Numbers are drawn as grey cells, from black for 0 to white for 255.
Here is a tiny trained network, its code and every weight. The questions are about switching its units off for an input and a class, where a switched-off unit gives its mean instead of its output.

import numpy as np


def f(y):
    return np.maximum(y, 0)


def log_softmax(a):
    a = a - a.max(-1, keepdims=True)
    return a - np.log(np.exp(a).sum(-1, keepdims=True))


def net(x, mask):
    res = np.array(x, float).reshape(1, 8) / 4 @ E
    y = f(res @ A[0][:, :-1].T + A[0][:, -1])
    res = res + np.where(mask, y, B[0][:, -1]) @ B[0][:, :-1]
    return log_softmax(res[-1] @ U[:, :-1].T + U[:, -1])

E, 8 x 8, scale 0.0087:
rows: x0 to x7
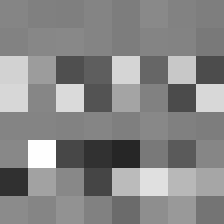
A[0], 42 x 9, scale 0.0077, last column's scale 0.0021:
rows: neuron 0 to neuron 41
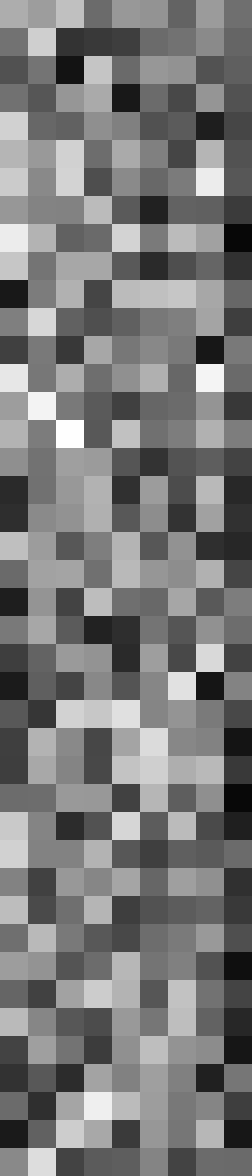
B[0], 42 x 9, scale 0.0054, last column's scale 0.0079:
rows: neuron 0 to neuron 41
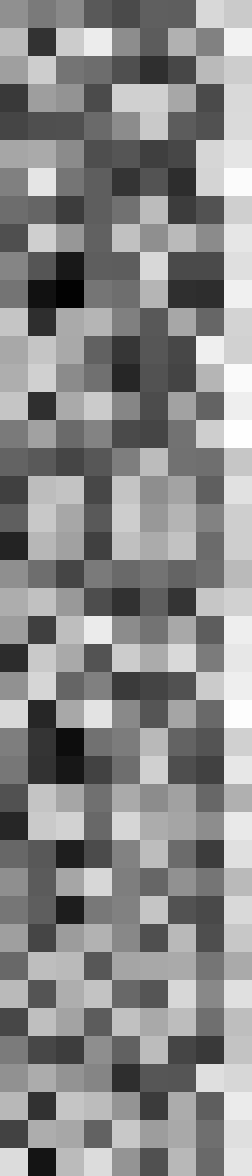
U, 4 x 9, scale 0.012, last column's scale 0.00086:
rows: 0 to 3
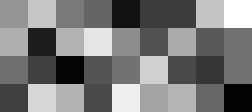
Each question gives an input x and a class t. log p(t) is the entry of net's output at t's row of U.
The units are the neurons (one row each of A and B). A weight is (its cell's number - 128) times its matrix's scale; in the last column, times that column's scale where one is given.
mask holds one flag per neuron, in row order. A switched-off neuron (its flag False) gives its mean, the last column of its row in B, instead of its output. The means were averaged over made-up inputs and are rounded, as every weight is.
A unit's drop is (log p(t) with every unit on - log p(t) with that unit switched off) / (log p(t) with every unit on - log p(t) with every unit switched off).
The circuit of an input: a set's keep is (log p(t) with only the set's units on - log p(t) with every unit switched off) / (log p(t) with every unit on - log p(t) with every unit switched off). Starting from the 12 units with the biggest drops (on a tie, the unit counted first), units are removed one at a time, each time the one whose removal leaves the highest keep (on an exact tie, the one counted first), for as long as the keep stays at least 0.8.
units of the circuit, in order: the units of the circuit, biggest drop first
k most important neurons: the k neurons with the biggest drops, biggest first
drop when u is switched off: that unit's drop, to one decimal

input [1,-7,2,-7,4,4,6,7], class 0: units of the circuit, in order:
(neuron 24)
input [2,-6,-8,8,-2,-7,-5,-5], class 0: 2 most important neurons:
(neuron 13; neuron 6)
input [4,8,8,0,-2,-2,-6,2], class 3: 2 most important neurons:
(neuron 29; neuron 19)
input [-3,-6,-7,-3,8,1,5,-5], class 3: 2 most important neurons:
(neuron 23; neuron 17)
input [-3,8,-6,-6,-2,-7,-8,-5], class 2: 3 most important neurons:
(neuron 32; neuron 7; neuron 9)
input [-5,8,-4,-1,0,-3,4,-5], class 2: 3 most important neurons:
(neuron 10; neuron 29; neuron 27)
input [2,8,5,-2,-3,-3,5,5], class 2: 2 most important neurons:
(neuron 10; neuron 27)
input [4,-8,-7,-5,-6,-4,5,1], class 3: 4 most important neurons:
(neuron 40; neuron 17; neuron 23; neuron 18)
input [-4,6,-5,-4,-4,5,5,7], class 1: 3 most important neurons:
(neuron 1; neuron 22; neuron 41)
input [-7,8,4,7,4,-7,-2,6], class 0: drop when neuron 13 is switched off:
0.2
